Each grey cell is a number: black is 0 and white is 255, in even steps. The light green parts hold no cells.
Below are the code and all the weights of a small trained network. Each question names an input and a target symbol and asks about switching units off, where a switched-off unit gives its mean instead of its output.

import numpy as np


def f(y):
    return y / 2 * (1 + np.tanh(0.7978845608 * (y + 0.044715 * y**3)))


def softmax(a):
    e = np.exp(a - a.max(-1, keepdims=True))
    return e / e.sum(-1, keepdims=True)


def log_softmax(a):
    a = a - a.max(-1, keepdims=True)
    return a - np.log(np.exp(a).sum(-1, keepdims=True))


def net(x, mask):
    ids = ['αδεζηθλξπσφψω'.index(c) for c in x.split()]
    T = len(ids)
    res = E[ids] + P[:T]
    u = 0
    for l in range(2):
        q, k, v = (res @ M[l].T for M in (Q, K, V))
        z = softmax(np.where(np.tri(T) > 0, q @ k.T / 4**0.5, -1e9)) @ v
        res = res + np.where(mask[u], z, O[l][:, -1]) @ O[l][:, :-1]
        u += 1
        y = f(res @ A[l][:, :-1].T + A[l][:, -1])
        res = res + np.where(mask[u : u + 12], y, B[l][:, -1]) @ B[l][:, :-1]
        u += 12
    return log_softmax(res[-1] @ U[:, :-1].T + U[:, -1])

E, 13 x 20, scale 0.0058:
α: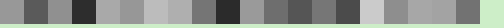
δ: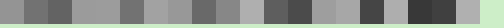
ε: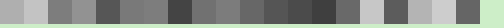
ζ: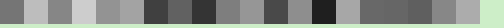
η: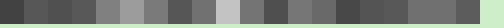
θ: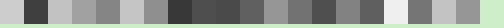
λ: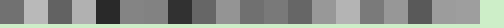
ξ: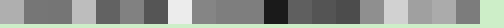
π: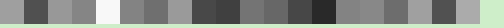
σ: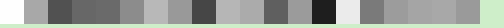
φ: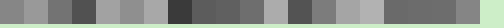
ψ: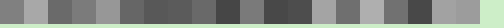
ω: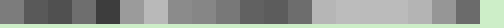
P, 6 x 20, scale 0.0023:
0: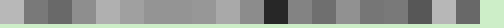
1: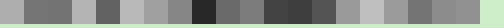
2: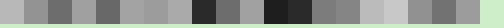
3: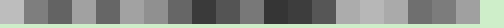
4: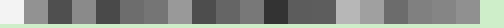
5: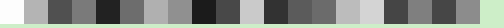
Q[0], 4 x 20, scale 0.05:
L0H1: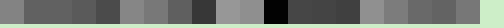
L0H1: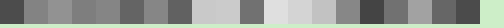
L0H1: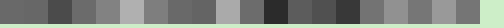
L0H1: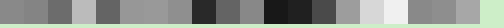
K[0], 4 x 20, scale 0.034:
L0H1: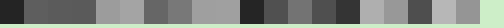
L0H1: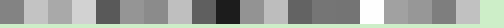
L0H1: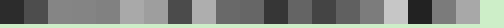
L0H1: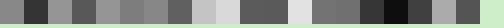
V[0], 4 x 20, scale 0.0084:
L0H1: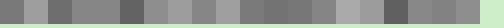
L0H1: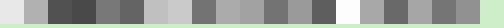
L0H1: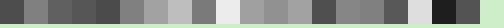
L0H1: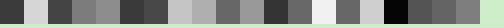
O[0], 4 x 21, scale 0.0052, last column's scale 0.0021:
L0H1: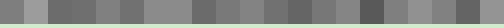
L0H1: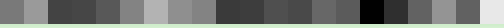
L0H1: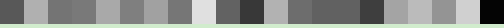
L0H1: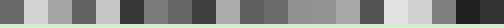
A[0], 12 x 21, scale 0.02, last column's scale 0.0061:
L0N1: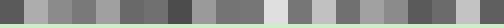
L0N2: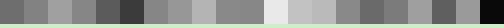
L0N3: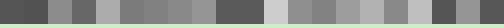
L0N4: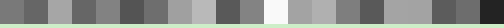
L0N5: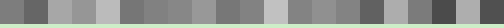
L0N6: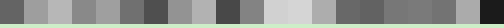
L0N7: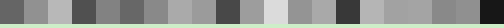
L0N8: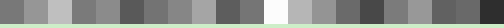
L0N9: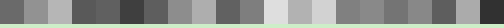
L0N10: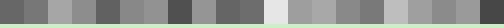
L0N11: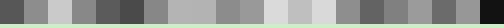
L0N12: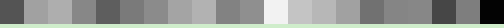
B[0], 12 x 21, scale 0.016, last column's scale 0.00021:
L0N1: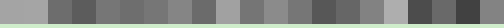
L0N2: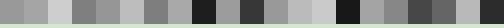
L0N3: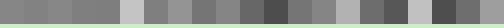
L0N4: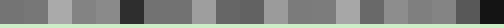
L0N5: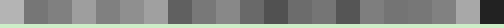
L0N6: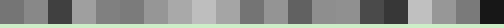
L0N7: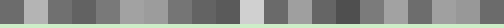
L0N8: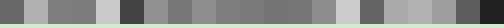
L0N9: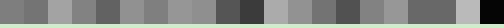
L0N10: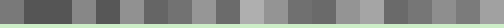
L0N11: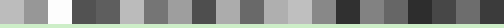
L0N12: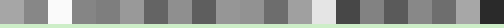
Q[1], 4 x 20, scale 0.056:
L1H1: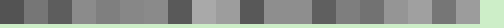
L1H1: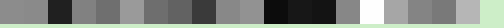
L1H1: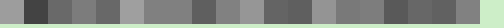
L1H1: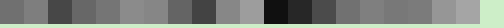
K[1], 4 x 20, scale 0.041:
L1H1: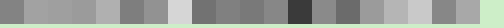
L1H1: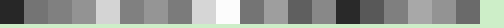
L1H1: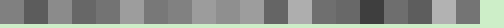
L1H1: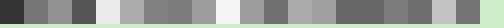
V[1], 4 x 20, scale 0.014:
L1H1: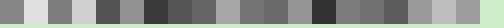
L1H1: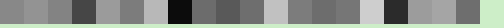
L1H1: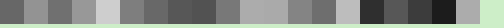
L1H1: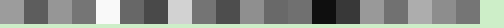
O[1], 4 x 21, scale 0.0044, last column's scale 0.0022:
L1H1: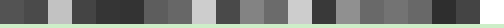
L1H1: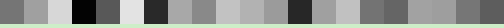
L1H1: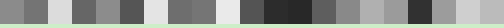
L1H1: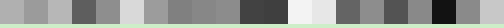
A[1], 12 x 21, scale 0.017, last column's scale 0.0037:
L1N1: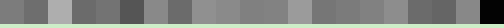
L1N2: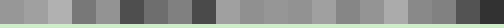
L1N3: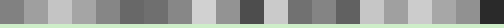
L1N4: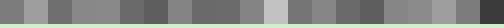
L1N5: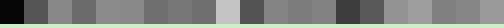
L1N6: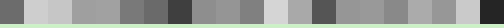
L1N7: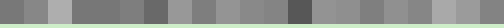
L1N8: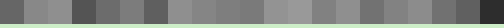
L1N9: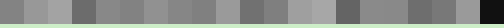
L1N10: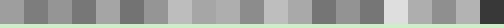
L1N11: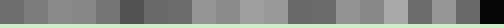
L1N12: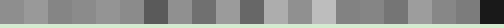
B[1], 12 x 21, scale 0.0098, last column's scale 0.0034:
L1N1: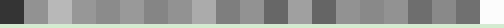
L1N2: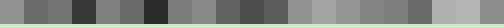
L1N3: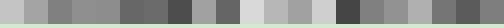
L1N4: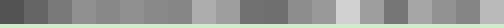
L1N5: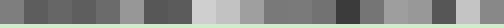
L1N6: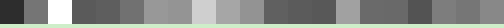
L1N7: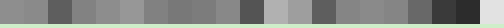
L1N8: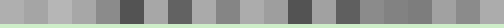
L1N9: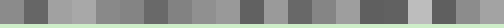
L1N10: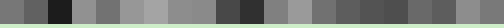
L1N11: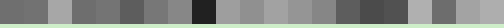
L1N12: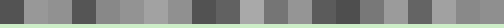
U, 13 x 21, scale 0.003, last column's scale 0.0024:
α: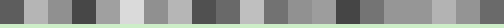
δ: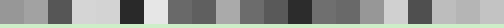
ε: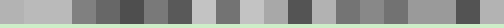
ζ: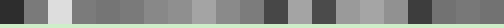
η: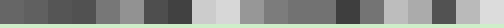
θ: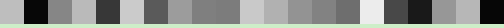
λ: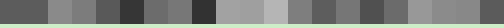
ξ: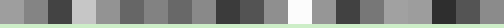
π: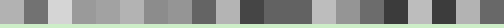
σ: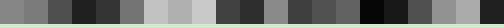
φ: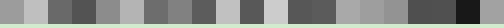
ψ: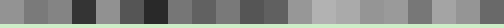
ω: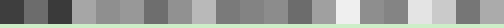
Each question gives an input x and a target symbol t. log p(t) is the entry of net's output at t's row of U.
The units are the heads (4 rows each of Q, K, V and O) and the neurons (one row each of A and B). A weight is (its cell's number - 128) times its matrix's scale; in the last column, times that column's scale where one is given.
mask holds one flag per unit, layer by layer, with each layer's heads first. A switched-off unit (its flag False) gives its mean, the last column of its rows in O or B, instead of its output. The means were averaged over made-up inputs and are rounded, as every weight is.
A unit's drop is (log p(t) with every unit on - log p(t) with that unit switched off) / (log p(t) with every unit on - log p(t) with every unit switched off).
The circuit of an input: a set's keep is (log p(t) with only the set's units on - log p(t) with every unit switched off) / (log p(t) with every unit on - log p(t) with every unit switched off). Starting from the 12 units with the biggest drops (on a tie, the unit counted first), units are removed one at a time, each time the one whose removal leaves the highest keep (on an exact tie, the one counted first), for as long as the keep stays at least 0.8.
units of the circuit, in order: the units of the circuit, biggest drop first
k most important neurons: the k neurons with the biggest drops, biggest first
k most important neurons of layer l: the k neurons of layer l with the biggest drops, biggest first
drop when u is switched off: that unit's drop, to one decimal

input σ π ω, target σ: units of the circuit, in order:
(L0H1)
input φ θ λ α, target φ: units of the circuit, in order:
(L1H1; L1N7)
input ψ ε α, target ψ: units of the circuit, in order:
(L0H1; L1N2)
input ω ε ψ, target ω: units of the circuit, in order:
(L1H1; L1N4)
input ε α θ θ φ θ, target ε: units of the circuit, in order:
(L1H1; L1N8)
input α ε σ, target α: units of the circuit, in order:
(L1H1; L1N12)
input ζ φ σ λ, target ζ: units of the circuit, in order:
(L1H1; L1N1)
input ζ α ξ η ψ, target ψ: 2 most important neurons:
(L1N2; L0N1)
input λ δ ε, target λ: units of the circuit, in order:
(L1H1; L1N11)
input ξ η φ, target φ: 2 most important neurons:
(L0N1; L0N3)
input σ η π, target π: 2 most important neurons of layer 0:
(L0N3; L0N5)
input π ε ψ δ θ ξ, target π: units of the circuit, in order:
(L1H1; L1N9)
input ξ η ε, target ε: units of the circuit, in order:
(L0H1; L1N3; L1N6; L0N3)
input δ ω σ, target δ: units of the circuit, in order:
(L1H1)
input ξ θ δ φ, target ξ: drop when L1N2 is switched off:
0.0
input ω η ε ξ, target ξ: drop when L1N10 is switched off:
0.4
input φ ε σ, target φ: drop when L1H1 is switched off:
1.0
